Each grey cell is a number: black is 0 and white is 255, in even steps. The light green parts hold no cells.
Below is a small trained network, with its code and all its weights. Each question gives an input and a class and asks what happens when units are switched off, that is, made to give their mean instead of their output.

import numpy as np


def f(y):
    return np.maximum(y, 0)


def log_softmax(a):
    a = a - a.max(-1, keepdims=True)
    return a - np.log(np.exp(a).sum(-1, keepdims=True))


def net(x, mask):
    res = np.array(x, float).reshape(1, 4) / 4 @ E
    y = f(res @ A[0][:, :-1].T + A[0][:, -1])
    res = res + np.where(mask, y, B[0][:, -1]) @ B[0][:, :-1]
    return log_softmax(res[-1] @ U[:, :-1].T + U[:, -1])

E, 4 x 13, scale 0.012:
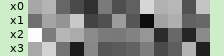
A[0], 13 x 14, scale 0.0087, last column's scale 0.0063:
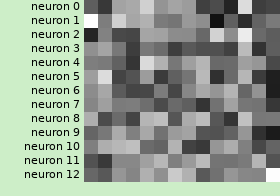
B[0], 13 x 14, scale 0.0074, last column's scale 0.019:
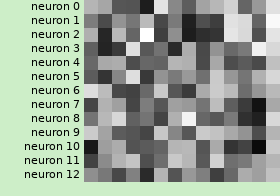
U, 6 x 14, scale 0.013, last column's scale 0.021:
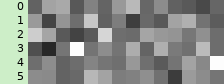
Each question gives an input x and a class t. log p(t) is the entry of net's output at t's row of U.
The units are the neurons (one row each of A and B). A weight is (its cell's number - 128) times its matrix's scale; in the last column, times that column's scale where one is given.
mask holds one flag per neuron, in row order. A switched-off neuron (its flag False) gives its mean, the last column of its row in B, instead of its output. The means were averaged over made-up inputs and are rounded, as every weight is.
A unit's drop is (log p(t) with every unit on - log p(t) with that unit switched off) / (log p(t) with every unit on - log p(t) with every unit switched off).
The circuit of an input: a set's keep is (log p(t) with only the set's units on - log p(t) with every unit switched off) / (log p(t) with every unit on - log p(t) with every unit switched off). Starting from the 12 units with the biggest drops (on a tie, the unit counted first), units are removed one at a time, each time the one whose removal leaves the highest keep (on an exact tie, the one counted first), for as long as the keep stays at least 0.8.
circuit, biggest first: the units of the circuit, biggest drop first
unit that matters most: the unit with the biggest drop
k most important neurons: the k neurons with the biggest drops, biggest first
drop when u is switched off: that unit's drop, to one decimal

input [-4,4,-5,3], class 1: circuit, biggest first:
[neuron 2]
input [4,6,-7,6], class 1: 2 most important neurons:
[neuron 2; neuron 8]
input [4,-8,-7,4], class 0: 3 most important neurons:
[neuron 8; neuron 4; neuron 1]
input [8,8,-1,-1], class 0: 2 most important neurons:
[neuron 10; neuron 0]
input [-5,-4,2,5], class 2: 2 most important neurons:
[neuron 0; neuron 9]
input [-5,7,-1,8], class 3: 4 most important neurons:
[neuron 3; neuron 5; neuron 8; neuron 4]
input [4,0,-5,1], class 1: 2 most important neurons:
[neuron 2; neuron 0]
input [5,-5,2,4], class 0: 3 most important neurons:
[neuron 8; neuron 0; neuron 4]
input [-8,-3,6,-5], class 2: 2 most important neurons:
[neuron 0; neuron 2]
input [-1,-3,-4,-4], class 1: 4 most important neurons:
[neuron 2; neuron 3; neuron 5; neuron 10]
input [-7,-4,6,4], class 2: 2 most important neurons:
[neuron 0; neuron 2]
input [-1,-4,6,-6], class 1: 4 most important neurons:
[neuron 1; neuron 3; neuron 5; neuron 10]
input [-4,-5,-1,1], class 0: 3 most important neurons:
[neuron 8; neuron 4; neuron 6]
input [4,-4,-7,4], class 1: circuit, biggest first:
[neuron 2]
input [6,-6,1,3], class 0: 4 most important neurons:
[neuron 8; neuron 0; neuron 4; neuron 9]
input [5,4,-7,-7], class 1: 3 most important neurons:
[neuron 2; neuron 3; neuron 5]
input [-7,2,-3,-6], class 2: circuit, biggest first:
[neuron 0; neuron 3]
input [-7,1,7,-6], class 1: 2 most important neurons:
[neuron 1; neuron 6]
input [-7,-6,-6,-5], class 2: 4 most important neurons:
[neuron 0; neuron 1; neuron 12; neuron 10]
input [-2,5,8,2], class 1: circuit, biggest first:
[neuron 1]
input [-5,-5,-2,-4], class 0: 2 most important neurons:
[neuron 8; neuron 11]
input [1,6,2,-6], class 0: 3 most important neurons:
[neuron 3; neuron 10; neuron 5]
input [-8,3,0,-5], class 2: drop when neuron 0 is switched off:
0.2
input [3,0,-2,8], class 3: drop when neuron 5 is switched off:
0.1
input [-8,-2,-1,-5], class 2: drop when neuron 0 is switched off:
0.3
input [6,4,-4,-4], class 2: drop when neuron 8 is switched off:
0.1
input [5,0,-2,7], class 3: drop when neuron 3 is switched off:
0.4
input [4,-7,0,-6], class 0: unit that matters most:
neuron 3
